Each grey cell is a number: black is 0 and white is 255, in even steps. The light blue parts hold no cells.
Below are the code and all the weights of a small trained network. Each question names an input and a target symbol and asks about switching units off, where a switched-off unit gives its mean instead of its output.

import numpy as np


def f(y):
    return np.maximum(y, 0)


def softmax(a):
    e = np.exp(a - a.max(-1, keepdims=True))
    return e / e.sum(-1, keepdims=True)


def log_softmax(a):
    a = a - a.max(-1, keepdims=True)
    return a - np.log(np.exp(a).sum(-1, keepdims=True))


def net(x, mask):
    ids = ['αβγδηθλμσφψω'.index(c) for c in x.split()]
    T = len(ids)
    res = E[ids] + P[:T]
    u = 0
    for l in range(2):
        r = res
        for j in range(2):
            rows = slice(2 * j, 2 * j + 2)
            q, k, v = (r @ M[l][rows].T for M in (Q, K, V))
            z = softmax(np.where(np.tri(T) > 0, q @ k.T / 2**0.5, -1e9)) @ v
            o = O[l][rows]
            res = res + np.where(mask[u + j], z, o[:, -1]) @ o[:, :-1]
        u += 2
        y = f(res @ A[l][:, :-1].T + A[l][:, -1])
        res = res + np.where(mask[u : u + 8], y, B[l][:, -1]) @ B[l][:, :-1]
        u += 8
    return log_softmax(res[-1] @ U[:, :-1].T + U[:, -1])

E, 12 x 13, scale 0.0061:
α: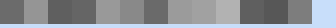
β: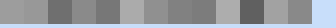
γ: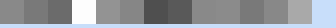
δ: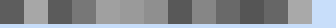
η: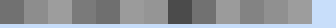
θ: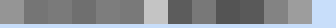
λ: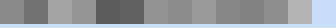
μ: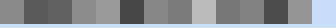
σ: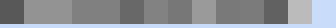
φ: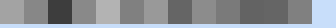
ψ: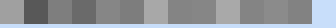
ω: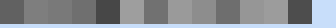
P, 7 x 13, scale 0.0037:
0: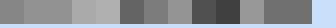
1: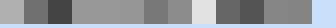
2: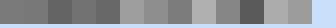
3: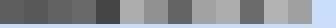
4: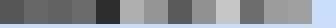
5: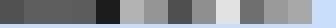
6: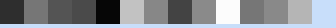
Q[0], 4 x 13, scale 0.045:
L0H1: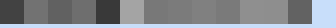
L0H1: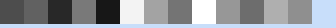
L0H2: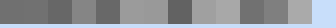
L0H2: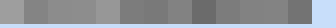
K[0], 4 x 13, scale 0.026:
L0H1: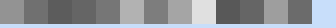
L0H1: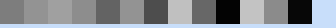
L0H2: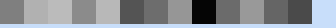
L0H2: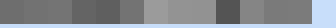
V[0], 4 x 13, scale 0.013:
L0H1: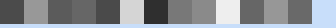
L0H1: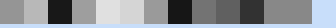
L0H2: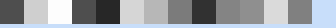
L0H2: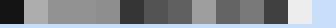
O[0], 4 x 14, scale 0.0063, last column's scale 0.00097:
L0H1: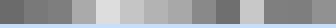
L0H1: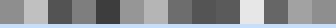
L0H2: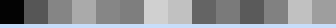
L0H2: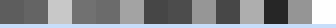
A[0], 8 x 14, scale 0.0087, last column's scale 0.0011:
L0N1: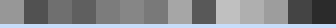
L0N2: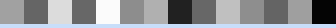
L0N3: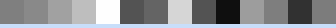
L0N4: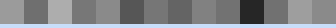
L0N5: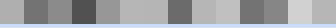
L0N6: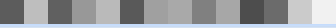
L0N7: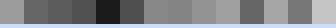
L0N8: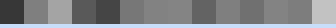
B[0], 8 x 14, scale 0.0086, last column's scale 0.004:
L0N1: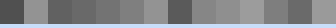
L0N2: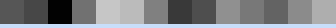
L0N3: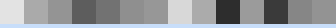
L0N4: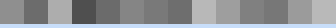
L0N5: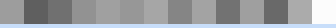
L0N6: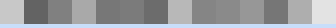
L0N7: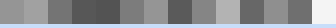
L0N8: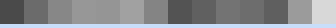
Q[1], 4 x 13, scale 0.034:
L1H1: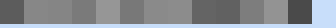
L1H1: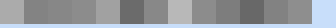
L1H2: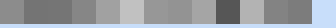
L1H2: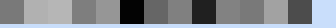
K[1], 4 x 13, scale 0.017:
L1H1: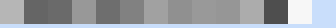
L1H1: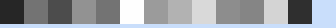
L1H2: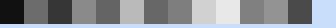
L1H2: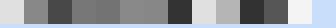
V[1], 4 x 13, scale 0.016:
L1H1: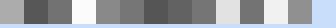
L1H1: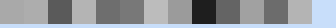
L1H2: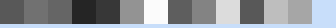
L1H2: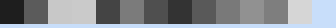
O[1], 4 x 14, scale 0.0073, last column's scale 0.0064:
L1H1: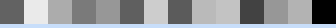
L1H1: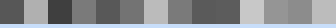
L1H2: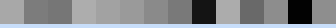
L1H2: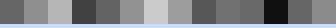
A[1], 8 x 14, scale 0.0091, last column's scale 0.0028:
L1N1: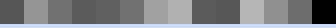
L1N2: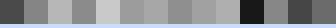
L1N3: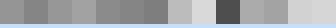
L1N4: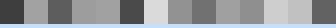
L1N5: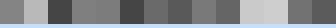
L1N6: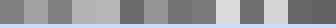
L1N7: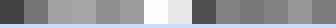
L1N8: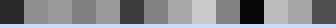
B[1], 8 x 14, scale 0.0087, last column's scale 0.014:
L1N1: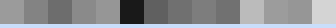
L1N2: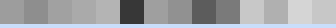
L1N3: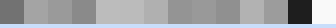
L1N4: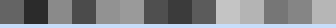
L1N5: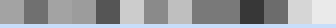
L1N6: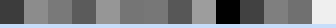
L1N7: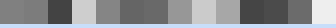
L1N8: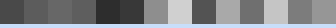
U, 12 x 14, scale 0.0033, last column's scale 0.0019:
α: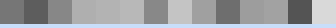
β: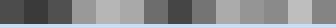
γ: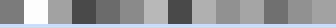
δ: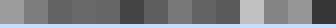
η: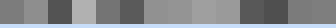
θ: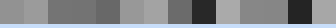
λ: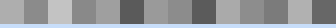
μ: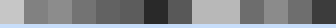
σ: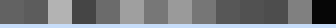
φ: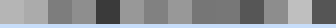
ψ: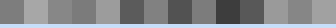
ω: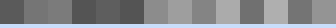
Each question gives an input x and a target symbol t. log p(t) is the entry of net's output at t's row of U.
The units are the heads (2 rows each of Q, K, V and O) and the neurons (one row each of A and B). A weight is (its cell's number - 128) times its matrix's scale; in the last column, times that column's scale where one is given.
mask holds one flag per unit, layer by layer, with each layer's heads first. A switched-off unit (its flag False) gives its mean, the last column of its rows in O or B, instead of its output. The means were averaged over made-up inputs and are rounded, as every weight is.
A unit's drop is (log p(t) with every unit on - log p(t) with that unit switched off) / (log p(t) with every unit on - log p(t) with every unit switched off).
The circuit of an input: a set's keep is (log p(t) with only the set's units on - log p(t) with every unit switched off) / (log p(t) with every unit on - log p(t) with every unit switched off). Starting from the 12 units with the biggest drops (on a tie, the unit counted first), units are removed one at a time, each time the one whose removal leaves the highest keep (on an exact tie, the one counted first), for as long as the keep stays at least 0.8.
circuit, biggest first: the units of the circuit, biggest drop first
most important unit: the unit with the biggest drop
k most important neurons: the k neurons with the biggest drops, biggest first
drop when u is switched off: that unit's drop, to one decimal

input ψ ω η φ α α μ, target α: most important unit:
L0H1
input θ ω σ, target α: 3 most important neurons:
L1N3, L0N3, L0N7
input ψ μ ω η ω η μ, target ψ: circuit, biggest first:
L0H2, L1H2, L1N6, L1H1
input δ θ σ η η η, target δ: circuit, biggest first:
L1H1, L0H1, L1N1
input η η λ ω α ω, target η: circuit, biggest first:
L0H2, L1N7, L1H2, L0N8
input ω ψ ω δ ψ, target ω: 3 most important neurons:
L1N8, L0N3, L0N7
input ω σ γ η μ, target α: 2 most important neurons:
L0N3, L1N3
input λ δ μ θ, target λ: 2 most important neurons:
L1N2, L0N4
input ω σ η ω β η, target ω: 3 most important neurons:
L1N8, L0N3, L0N6
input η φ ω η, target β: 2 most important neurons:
L0N2, L1N4
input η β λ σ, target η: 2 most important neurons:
L1N7, L0N8
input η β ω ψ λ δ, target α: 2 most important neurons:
L0N6, L0N3
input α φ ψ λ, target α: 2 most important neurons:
L1N3, L0N3
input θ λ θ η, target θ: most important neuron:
L0N7
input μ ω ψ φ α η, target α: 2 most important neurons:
L1N3, L0N7
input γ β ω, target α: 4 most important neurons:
L1N3, L0N3, L0N7, L0N8
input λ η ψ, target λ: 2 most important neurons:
L1N2, L0N4
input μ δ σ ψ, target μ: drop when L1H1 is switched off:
0.3
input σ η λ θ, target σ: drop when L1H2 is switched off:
0.5
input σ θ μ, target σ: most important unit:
L0H2
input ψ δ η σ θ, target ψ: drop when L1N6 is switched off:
0.8
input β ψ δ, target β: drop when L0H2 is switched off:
0.7
